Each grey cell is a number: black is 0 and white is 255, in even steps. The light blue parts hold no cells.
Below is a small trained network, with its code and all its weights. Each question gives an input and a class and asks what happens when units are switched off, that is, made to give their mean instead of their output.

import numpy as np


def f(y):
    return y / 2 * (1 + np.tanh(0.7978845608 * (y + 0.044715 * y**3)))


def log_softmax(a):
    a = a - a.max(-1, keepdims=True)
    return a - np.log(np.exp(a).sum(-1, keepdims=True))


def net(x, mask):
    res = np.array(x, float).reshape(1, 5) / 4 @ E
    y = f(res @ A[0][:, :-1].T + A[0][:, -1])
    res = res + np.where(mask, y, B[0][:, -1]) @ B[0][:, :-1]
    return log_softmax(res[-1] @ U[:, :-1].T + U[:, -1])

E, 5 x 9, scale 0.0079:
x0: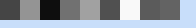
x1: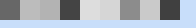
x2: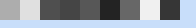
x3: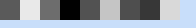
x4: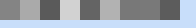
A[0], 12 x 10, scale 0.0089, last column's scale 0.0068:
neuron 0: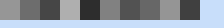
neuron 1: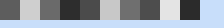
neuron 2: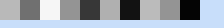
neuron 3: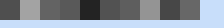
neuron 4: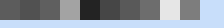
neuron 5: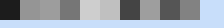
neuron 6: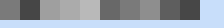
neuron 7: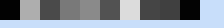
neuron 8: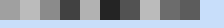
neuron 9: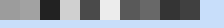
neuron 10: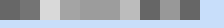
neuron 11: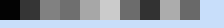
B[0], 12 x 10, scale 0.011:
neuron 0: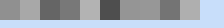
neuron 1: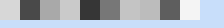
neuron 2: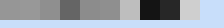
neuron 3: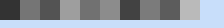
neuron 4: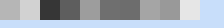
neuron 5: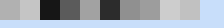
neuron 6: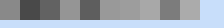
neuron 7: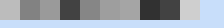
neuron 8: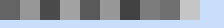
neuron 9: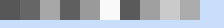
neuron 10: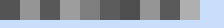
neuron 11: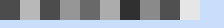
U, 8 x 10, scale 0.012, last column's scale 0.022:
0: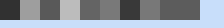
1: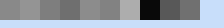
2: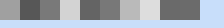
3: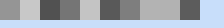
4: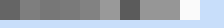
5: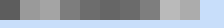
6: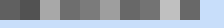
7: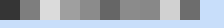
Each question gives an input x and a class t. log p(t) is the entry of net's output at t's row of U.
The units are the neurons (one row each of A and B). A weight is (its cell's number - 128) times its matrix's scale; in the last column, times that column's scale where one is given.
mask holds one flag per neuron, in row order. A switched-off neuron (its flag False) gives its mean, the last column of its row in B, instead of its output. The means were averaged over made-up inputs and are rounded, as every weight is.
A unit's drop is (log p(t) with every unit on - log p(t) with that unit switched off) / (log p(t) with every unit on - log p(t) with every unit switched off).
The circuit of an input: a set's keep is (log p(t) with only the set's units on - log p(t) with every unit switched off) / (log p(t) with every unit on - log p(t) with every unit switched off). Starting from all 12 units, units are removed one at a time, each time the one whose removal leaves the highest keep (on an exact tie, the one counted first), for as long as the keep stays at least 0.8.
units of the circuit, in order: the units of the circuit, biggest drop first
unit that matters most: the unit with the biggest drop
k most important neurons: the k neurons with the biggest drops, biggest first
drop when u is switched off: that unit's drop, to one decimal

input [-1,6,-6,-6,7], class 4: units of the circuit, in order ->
(neuron 9)
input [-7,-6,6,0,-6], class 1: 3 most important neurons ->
(neuron 2; neuron 11; neuron 10)
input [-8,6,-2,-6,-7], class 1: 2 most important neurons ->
(neuron 2; neuron 1)
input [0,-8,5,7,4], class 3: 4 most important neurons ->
(neuron 4; neuron 0; neuron 6; neuron 9)
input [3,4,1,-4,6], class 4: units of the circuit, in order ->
(neuron 1; neuron 9)
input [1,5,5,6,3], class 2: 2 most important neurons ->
(neuron 1; neuron 11)
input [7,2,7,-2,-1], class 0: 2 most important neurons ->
(neuron 8; neuron 3)
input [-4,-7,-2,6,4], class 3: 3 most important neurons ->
(neuron 4; neuron 0; neuron 6)
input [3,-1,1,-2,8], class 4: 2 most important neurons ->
(neuron 9; neuron 1)
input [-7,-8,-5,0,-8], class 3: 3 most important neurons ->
(neuron 4; neuron 7; neuron 0)
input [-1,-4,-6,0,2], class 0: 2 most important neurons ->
(neuron 11; neuron 5)
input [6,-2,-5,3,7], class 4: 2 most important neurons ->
(neuron 9; neuron 2)
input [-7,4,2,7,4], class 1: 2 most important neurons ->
(neuron 2; neuron 6)
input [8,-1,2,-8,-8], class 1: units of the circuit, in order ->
(neuron 7)
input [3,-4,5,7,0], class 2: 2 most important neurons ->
(neuron 1; neuron 11)
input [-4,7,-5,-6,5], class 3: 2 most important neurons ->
(neuron 5; neuron 1)
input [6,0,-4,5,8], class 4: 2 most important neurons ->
(neuron 9; neuron 2)
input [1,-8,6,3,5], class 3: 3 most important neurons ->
(neuron 4; neuron 0; neuron 11)
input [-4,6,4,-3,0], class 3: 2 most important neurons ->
(neuron 5; neuron 1)
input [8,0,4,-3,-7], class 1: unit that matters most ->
neuron 7
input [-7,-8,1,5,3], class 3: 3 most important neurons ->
(neuron 4; neuron 0; neuron 7)
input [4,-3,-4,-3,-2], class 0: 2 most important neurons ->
(neuron 1; neuron 2)
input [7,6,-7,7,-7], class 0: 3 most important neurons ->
(neuron 11; neuron 10; neuron 2)
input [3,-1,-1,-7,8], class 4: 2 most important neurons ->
(neuron 1; neuron 9)
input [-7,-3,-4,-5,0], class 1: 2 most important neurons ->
(neuron 2; neuron 1)
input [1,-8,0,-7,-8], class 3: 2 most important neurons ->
(neuron 4; neuron 1)
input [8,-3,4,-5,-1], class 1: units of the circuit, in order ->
(neuron 7)
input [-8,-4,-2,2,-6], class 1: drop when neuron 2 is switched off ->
1.1
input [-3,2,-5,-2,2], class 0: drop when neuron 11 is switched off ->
0.3
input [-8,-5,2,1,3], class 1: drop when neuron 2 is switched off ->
1.3
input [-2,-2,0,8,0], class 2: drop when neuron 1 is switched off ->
0.9
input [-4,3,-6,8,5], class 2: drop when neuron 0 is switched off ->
0.0
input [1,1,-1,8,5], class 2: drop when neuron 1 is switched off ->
1.2
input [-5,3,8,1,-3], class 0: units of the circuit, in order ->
(neuron 8)
